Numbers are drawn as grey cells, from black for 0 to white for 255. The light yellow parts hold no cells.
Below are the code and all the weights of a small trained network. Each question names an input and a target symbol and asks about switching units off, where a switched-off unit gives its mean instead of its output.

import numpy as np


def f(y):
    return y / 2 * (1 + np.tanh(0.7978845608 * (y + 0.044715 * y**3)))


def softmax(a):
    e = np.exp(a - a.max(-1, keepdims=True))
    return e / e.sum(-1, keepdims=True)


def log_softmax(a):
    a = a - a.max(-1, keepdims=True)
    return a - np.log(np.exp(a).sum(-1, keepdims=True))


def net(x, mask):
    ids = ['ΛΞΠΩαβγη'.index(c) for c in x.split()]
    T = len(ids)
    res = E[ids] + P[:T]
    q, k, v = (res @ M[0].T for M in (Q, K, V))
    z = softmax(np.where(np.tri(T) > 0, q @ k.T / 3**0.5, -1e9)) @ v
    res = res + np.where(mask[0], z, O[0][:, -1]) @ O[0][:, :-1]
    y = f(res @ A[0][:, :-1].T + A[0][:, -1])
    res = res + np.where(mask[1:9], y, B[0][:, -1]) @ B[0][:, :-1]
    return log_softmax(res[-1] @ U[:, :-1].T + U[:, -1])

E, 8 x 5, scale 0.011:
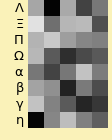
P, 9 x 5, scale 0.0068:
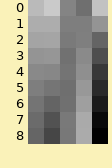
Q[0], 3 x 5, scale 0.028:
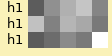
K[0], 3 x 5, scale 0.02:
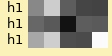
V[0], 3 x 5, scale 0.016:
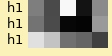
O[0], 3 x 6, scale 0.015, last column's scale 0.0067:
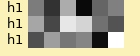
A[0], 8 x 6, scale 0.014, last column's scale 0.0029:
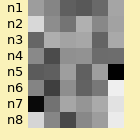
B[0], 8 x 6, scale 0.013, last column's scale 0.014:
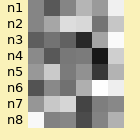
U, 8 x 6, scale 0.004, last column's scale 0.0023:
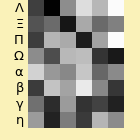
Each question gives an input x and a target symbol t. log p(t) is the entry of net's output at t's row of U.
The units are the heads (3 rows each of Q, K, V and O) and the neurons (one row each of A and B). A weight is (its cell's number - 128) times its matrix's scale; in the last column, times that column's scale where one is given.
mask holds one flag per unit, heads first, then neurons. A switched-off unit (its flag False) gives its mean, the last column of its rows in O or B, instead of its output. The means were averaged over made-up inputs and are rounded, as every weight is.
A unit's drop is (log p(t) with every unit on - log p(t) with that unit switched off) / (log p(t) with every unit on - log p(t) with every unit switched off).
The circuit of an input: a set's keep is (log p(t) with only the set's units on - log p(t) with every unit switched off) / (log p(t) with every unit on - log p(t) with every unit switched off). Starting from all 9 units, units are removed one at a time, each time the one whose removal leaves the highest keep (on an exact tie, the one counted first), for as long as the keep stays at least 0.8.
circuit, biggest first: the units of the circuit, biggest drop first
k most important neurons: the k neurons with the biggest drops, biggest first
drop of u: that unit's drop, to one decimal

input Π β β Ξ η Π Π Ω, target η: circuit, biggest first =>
(h1 n8)
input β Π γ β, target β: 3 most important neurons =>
(n2 n8 n4)
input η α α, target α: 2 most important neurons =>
(n3 n8)
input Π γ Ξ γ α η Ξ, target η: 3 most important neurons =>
(n8 n2 n5)
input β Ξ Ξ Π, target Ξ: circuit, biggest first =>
(h1 n1)
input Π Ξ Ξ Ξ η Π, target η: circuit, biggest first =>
(h1 n8)
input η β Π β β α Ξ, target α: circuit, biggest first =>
(h1 n8)
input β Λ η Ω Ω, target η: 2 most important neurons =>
(n2 n8)
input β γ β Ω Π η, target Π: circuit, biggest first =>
(n7)
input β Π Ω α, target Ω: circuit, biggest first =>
(h1 n6)
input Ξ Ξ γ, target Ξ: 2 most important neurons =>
(n1 n2)
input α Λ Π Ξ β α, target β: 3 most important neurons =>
(n2 n4 n8)
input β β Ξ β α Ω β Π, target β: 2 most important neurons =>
(n2 n8)
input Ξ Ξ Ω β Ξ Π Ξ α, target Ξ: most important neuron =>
(n2)
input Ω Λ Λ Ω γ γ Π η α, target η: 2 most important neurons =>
(n2 n8)
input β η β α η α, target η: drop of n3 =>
-0.2
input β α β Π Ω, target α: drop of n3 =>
0.2
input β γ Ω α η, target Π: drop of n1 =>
0.1
